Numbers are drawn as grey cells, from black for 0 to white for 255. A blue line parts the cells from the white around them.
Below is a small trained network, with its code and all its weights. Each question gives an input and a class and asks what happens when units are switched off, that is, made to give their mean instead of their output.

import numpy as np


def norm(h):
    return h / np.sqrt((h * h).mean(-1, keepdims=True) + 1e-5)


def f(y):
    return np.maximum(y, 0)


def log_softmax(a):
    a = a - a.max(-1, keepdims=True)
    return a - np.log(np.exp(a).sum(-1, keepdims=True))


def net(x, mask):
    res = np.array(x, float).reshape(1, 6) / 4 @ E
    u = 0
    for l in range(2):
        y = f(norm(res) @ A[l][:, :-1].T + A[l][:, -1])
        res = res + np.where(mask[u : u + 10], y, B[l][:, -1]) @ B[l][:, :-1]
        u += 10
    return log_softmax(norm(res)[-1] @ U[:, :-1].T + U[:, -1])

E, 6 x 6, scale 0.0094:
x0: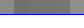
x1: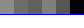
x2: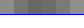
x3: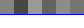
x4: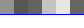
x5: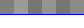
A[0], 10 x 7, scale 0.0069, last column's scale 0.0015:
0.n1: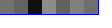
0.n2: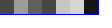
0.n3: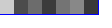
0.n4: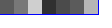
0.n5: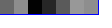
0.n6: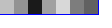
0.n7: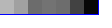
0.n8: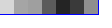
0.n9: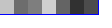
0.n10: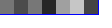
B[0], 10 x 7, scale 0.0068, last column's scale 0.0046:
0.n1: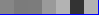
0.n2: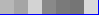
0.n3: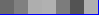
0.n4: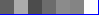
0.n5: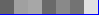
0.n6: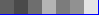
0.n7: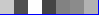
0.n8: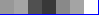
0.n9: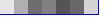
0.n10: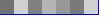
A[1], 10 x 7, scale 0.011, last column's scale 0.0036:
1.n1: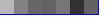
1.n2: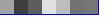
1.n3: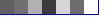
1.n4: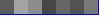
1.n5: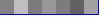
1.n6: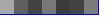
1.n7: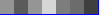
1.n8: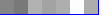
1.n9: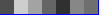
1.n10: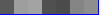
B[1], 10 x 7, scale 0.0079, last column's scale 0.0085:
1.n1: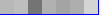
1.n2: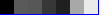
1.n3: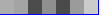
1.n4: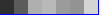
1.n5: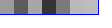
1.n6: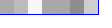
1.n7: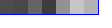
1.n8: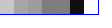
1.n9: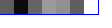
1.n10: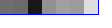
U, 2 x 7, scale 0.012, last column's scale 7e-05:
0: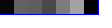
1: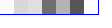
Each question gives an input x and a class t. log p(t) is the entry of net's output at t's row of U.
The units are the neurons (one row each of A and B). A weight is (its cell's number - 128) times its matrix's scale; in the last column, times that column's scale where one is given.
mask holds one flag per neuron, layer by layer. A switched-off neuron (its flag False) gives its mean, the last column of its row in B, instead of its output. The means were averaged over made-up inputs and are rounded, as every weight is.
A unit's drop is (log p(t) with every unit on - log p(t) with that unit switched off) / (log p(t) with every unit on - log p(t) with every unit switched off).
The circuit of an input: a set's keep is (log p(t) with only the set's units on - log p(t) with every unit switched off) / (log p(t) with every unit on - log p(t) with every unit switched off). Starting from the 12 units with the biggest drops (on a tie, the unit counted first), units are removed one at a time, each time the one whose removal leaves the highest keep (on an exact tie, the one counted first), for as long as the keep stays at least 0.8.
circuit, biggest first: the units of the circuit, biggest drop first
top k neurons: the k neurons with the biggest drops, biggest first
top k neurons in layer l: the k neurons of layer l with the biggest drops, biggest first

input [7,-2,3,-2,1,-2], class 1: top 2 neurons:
(0.n2; 1.n8)
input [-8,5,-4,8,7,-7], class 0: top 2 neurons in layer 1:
(1.n2; 1.n8)
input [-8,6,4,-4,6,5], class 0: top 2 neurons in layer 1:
(1.n2; 1.n8)
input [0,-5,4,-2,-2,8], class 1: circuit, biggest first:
(1.n8)
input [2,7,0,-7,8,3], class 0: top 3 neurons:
(1.n2; 0.n6; 1.n8)
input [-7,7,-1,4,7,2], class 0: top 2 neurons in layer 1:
(1.n2; 1.n8)
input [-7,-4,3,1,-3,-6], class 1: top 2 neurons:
(1.n2; 1.n8)
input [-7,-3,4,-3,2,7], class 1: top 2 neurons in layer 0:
(0.n2; 0.n1)
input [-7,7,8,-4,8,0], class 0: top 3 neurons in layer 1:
(1.n2; 1.n8; 1.n7)
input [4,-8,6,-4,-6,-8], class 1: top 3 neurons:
(1.n2; 1.n8; 0.n2)
